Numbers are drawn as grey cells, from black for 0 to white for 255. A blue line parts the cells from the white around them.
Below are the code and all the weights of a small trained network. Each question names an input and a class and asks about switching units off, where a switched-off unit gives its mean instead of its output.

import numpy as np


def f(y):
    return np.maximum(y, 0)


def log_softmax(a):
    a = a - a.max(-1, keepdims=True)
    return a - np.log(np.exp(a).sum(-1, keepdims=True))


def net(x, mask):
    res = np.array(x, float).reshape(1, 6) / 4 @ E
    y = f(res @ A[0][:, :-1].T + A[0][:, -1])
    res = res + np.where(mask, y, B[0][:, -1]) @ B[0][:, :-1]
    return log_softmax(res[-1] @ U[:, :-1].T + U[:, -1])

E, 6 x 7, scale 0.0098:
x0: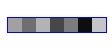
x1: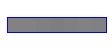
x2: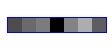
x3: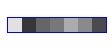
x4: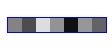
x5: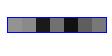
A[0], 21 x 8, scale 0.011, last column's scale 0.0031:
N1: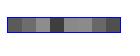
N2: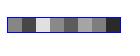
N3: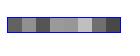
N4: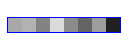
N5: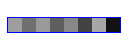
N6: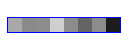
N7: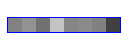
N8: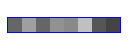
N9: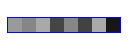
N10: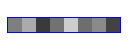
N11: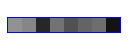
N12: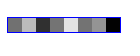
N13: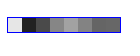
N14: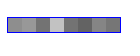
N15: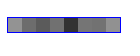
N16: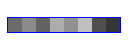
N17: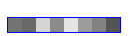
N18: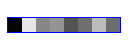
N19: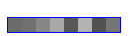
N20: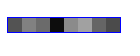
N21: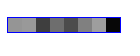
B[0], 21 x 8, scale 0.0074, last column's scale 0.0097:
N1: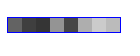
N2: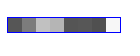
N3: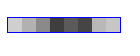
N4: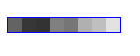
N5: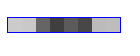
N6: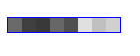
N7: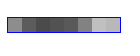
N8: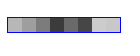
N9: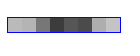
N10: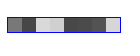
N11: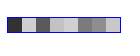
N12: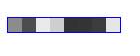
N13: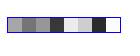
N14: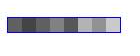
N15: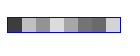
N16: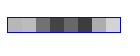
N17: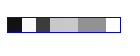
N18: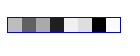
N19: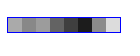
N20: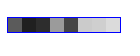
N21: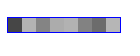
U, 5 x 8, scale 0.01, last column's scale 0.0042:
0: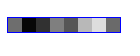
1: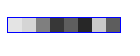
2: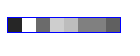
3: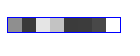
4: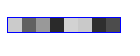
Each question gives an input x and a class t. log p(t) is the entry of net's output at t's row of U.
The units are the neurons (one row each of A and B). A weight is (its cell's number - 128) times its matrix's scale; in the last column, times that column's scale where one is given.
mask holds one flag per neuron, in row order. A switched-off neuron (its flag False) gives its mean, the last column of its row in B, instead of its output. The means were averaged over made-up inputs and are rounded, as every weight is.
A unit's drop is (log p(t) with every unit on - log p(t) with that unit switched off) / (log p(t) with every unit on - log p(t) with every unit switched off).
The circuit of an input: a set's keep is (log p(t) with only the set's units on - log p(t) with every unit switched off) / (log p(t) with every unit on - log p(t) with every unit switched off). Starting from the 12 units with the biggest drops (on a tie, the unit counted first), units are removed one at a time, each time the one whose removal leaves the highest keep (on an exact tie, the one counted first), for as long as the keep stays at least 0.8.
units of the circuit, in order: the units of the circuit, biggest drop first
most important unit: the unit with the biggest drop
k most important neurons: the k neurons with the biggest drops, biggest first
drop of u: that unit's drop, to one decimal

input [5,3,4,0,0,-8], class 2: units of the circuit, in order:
N17
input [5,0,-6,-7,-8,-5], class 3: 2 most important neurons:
N12, N10
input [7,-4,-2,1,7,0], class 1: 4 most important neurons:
N5, N9, N12, N10
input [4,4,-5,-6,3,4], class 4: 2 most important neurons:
N18, N20
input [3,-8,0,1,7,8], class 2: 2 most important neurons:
N15, N11
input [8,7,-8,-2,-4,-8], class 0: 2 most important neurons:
N4, N6
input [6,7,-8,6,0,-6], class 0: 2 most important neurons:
N6, N4
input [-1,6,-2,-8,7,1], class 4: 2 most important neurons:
N18, N12
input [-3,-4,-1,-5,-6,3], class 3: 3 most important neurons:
N12, N10, N13
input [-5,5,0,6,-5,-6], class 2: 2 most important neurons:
N17, N18
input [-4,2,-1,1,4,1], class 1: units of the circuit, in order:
N12, N19, N20
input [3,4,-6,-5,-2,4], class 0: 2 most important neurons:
N4, N13
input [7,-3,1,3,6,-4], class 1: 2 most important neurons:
N5, N9
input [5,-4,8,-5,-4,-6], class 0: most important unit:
N20
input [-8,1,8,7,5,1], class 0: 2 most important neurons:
N20, N1
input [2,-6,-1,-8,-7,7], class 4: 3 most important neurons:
N18, N17, N2
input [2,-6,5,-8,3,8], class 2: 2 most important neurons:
N15, N11
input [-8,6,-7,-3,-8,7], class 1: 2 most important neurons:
N3, N16
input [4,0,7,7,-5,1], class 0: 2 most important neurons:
N20, N18
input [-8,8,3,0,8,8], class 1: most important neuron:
N19
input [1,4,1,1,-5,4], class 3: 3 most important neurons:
N17, N12, N10
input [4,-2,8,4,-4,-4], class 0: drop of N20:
0.2
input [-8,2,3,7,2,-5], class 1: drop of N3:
0.1
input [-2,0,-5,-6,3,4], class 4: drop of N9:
0.0
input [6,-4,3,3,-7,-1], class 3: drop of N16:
0.1
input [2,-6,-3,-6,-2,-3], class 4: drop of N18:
0.7
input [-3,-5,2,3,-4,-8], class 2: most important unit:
N17
